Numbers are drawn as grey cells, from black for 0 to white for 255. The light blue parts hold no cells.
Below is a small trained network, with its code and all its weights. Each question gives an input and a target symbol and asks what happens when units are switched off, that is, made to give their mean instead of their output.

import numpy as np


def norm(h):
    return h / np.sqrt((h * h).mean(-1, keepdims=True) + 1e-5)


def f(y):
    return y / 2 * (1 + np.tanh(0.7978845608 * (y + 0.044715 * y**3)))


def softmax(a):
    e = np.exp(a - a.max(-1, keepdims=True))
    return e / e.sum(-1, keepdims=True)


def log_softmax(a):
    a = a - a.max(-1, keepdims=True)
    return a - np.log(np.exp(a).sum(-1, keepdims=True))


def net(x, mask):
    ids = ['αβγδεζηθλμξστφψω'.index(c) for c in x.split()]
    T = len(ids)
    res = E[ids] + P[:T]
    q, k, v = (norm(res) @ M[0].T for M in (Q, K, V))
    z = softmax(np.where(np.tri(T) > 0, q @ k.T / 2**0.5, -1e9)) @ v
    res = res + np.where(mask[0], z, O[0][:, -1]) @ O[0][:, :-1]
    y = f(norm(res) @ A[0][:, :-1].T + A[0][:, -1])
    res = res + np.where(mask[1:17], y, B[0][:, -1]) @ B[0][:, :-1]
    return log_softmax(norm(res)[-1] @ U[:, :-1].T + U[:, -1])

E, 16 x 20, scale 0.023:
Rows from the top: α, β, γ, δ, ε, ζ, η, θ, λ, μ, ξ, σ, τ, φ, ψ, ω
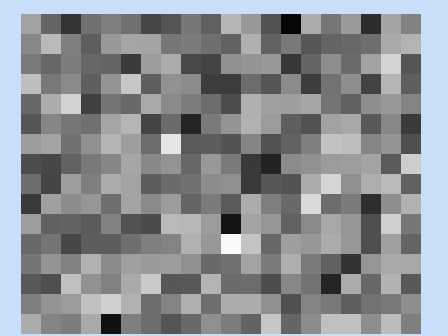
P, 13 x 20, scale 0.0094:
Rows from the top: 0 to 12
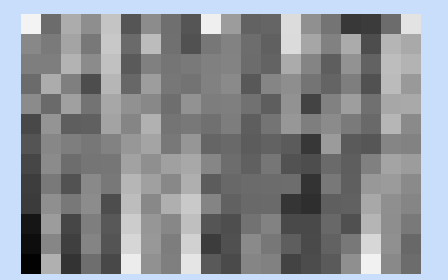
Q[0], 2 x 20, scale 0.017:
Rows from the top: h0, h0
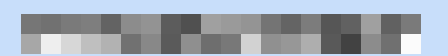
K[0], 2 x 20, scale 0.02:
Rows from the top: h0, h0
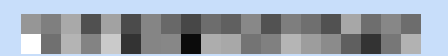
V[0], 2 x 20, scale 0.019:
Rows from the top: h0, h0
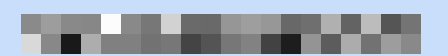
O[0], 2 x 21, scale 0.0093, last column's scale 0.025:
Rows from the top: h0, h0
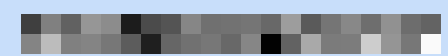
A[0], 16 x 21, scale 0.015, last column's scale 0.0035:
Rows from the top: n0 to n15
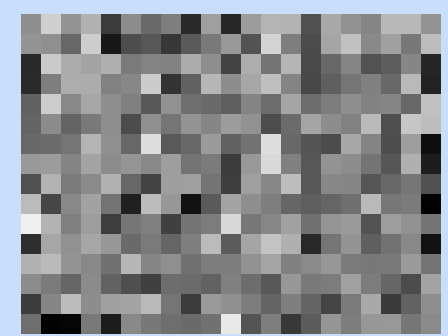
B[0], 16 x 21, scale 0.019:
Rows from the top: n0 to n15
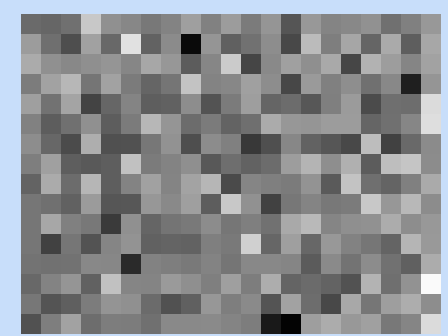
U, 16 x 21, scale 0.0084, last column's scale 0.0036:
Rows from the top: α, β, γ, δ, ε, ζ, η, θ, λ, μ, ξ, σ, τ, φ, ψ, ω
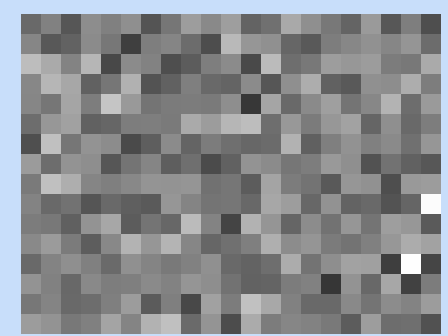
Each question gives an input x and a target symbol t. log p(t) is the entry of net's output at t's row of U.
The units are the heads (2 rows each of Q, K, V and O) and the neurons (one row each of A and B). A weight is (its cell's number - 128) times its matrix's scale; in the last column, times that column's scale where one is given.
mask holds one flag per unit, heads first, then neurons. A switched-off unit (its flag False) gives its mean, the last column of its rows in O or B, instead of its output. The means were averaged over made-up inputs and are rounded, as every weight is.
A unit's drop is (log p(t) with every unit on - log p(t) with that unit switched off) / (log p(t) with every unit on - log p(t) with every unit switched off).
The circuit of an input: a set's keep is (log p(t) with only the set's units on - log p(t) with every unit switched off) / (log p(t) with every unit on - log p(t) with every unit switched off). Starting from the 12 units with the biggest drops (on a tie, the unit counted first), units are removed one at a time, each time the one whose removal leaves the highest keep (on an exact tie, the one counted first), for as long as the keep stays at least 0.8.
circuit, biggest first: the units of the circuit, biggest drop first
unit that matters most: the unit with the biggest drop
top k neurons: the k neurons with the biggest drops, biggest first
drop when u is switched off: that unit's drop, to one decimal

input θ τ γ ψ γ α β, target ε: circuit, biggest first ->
[h0 n2 n3]
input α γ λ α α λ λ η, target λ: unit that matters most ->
n8
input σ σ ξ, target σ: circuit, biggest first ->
[h0 n7]
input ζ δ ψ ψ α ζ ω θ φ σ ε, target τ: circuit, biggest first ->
[n11 h0 n8 n2]
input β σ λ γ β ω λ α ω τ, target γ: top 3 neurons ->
[n2 n13 n15]
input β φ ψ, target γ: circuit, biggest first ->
[h0 n2 n13 n15]
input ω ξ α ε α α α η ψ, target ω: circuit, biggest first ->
[h0 n12 n15]
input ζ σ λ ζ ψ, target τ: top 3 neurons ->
[n11 n8 n2]
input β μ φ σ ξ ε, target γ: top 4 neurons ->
[n2 n13 n15 n0]
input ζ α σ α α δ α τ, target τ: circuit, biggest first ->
[h0 n11 n8 n2]
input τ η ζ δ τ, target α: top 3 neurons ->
[n6 n11 n3]
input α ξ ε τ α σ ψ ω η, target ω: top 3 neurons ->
[n12 n15 n4]
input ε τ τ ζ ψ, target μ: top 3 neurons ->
[n6 n3 n11]
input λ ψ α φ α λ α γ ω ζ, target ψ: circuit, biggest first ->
[h0 n1 n11]
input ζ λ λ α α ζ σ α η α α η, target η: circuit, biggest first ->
[h0]
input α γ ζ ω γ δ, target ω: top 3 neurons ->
[n12 n4 n15]
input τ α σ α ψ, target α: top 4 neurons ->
[n6 n11 n3 n2]
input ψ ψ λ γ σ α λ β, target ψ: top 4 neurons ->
[n11 n1 n8 n2]
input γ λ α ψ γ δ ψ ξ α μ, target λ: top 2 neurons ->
[n8 n2]
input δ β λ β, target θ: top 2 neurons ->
[n13 n15]
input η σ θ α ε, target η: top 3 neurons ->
[n8 n2 n15]
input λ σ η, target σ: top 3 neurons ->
[n7 n15 n4]
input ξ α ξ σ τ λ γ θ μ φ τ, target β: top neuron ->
[n12]
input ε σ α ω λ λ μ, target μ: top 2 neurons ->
[n6 n3]
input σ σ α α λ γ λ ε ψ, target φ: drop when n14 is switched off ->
0.2
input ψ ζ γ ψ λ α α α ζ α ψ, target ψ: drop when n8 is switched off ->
0.3
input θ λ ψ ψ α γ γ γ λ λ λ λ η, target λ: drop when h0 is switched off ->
0.7
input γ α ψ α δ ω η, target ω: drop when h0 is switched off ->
1.4
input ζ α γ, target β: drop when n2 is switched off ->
0.0
